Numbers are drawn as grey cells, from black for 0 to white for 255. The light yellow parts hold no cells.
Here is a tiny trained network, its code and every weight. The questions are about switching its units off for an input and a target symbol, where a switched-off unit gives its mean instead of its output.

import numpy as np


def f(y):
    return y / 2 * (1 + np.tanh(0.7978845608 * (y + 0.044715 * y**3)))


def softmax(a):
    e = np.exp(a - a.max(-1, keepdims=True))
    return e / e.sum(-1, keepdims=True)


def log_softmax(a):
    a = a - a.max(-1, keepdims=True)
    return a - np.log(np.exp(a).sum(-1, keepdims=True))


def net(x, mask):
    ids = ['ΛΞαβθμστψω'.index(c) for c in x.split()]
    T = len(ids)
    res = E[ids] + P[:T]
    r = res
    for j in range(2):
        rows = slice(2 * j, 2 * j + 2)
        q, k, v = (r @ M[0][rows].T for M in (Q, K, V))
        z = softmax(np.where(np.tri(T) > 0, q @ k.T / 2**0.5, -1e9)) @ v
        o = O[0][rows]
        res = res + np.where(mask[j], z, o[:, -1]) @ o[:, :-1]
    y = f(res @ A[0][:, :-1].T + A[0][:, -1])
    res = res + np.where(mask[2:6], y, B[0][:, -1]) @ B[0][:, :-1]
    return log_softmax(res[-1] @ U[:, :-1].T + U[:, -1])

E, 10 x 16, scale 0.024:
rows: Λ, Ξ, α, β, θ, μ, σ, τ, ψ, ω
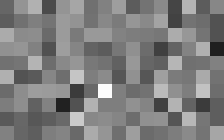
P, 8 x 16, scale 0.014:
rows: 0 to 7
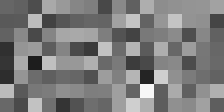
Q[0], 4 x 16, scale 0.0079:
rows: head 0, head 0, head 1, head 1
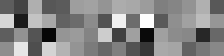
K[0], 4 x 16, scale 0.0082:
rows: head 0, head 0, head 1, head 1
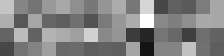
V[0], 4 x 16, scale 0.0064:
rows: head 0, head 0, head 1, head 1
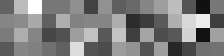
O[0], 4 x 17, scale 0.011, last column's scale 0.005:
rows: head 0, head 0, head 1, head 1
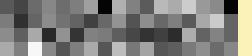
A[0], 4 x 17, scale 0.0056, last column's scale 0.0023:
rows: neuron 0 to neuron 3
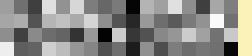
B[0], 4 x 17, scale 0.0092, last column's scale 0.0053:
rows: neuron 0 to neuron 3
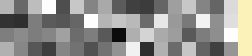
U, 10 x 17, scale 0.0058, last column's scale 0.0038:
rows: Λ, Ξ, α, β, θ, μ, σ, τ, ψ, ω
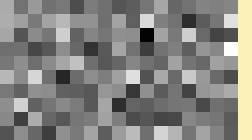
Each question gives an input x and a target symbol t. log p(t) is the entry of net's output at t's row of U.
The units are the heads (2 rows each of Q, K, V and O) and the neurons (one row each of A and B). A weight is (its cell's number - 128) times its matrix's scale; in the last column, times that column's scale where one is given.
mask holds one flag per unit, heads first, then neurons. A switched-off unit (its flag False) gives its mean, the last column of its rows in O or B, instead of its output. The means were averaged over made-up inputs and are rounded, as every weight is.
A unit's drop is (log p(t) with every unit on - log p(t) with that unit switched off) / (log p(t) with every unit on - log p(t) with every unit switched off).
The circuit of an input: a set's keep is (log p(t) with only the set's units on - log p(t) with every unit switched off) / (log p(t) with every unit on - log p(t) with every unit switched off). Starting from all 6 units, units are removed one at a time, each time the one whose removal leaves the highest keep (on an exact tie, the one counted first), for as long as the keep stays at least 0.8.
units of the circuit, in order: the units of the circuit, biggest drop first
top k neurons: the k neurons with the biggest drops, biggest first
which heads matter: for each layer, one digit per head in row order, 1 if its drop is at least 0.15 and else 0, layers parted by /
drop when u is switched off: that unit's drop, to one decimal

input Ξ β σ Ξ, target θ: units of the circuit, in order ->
[head 1; neuron 0; head 0]
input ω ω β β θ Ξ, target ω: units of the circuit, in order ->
[head 0; neuron 0]
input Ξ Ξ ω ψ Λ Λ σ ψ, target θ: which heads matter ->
01
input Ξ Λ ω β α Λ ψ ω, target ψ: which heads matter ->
11
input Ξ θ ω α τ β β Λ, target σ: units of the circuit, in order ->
[head 0]
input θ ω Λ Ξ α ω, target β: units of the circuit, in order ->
[head 0; head 1]
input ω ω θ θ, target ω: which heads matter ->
10
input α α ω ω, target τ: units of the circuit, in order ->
[head 0; neuron 1]
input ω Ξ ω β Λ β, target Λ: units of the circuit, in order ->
[neuron 2; head 1; head 0]
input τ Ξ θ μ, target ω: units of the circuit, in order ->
[head 0; neuron 2]
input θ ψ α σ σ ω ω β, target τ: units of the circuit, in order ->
[head 0; head 1]
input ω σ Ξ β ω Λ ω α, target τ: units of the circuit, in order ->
[head 1; head 0]
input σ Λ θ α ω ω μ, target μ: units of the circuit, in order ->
[neuron 3; neuron 1; neuron 0]
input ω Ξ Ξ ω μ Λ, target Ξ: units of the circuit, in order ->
[head 1; head 0]
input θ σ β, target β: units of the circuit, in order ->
[head 0; neuron 3]
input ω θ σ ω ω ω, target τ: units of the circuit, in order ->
[head 0]
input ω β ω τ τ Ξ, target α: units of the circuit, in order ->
[head 1; head 0]
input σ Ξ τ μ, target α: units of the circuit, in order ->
[head 0; head 1]
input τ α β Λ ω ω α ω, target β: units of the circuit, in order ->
[head 1; head 0]
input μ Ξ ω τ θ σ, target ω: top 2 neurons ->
[neuron 0; neuron 2]
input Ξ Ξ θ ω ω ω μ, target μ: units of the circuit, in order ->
[neuron 3; neuron 0; head 1]
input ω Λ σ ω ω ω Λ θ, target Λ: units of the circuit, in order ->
[neuron 2; head 1; head 0]
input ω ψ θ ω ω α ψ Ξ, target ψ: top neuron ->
[neuron 2]
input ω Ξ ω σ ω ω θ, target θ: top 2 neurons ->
[neuron 0; neuron 1]
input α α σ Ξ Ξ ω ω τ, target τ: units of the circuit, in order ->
[head 1; head 0]
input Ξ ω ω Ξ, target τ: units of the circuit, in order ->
[head 0; neuron 1]
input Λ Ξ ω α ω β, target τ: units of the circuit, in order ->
[head 0]
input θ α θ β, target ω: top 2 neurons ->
[neuron 2; neuron 0]
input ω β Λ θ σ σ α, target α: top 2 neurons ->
[neuron 0; neuron 3]
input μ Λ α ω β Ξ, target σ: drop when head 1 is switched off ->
0.1
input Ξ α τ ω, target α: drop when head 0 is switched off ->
0.6
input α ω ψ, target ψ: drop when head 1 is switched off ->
0.3
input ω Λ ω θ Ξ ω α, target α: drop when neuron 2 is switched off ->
0.0
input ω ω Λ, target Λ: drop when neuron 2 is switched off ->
1.1
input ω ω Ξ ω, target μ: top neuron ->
[neuron 2]
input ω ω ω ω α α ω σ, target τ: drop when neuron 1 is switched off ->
0.1
